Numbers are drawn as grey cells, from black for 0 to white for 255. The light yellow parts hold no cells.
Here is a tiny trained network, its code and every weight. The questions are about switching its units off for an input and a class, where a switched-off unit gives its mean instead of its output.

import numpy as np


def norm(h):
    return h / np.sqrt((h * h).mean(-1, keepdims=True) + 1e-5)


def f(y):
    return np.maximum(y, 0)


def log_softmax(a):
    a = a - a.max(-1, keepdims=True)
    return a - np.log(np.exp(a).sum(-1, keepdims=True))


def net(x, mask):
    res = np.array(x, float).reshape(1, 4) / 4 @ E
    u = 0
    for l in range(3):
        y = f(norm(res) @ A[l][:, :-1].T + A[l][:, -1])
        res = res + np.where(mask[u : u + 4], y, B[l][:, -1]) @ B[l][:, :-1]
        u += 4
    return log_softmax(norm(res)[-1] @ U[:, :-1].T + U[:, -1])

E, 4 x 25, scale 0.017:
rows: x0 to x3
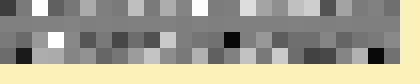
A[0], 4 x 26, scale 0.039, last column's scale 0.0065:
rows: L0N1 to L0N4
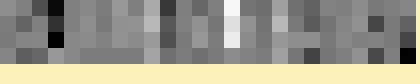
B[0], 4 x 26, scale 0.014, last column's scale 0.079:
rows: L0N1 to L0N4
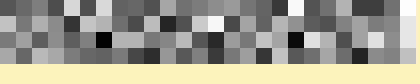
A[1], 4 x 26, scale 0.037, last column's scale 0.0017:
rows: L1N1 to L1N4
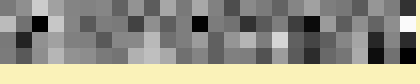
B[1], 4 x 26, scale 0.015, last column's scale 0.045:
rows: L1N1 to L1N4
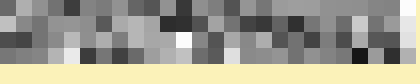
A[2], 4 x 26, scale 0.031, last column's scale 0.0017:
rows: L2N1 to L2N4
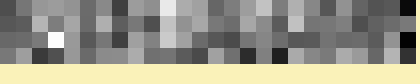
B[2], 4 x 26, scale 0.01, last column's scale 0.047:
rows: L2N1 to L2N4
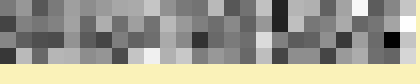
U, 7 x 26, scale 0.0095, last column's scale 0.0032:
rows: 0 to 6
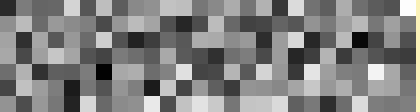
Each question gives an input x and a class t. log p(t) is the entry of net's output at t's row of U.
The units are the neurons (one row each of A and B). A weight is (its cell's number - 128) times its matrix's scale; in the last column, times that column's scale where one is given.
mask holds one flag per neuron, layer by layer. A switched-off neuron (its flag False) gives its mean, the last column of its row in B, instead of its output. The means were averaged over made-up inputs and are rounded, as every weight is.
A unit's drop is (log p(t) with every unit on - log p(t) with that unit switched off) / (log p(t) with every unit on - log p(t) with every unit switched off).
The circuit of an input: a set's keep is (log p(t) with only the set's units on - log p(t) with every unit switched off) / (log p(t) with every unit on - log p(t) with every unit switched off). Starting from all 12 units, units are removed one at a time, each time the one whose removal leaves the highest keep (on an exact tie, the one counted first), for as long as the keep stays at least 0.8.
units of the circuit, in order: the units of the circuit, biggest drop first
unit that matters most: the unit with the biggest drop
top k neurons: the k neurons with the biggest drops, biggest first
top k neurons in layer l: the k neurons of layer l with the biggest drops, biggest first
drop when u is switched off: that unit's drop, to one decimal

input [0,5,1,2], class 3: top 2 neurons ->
(L0N1, L0N4)
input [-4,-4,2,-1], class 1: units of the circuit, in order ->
(L0N1, L1N2)
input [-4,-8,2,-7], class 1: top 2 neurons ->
(L0N1, L0N3)
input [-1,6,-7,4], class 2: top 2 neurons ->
(L0N1, L0N2)
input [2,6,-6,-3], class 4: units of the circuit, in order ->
(L0N3)
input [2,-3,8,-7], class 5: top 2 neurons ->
(L0N1, L0N3)
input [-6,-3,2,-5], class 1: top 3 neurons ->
(L0N1, L1N2, L0N3)
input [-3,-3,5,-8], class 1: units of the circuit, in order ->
(L0N1, L0N3)
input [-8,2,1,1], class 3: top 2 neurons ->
(L0N4, L0N2)
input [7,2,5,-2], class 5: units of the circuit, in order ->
(L0N1, L0N2, L0N3, L1N1)
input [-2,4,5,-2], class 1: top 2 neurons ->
(L0N1, L0N2)
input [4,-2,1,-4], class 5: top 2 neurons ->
(L0N2, L0N1)
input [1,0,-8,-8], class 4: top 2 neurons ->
(L0N3, L1N3)
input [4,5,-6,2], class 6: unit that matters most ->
L0N2
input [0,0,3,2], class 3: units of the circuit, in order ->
(L0N1, L0N2, L0N3)
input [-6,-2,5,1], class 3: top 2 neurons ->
(L0N4, L0N1)
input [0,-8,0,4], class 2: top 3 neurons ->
(L0N3, L0N2, L0N4)
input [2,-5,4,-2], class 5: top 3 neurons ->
(L0N2, L0N1, L0N3)
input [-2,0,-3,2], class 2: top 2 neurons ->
(L0N1, L0N2)
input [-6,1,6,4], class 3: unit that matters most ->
L0N1
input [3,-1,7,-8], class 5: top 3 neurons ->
(L0N1, L0N3, L0N2)
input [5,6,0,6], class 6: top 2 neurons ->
(L0N1, L0N2)
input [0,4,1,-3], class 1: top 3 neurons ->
(L0N2, L0N1, L0N3)
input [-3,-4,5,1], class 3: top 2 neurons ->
(L0N1, L0N3)
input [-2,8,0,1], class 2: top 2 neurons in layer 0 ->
(L0N3, L0N4)
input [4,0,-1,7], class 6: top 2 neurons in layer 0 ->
(L0N1, L0N2)
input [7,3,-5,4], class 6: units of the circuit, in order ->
(L0N2)
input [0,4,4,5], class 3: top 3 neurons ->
(L0N1, L0N4, L0N2)
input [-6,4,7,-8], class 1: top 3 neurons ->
(L0N1, L0N3, L1N2)
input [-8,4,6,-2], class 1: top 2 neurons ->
(L1N2, L0N1)
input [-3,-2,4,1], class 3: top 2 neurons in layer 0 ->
(L0N1, L0N3)
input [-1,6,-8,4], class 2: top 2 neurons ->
(L0N1, L0N2)
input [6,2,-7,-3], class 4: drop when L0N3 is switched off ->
1.3
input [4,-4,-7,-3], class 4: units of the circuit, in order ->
(L0N3)
